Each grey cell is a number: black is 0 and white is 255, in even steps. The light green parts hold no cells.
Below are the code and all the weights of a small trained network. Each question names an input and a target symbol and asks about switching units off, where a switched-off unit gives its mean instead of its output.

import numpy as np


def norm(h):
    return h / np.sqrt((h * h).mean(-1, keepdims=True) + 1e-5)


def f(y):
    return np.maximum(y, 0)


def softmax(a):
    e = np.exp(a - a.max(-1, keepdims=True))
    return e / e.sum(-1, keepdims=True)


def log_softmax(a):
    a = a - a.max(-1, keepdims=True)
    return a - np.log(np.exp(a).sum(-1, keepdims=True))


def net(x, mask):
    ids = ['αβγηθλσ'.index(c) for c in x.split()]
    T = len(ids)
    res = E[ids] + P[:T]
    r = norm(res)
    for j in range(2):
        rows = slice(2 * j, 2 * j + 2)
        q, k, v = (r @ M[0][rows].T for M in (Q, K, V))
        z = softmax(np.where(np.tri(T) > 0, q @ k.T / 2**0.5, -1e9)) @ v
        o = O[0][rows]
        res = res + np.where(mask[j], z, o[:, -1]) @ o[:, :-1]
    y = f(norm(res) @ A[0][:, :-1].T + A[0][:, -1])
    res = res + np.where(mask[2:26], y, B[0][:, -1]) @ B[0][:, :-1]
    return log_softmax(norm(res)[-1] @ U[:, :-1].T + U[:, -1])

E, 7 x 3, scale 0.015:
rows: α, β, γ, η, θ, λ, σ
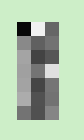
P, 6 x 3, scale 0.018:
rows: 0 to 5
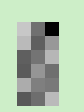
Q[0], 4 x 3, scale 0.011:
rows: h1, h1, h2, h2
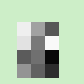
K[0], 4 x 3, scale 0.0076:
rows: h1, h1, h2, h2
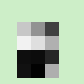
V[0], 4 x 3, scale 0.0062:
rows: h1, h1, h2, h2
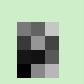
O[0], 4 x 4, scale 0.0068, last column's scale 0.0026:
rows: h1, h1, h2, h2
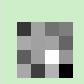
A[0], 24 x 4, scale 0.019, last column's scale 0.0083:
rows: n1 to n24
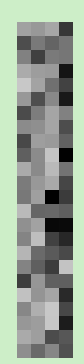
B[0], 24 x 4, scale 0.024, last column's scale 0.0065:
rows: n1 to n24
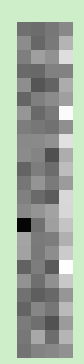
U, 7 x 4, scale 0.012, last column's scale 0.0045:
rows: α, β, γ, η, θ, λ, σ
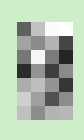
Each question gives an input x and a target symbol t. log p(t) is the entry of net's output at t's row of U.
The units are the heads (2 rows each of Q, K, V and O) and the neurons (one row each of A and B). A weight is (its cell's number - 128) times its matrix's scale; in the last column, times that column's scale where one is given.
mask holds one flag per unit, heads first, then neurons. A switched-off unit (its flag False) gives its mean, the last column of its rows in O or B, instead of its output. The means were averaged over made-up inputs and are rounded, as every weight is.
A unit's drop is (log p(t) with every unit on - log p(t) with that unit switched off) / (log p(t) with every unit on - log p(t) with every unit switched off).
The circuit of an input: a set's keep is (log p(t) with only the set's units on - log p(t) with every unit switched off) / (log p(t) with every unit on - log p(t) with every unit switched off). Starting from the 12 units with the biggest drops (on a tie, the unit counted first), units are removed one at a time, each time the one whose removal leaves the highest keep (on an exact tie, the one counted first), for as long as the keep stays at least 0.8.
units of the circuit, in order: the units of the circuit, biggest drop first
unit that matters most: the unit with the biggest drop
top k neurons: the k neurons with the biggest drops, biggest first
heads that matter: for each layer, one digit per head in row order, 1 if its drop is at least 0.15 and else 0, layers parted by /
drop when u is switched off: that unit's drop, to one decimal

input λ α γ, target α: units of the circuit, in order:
(n3 n13 n5)
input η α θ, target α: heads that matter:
00
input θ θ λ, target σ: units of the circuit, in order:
(n15 n18)
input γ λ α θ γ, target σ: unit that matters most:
h2
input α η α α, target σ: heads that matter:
11
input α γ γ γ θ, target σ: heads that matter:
01
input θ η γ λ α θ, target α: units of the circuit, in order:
(n3 n18)
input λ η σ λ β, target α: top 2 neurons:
(n14 n13)
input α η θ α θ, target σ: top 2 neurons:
(n17 n15)
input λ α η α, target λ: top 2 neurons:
(n15 n16)
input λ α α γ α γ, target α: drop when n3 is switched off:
0.2
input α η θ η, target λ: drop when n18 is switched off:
0.1
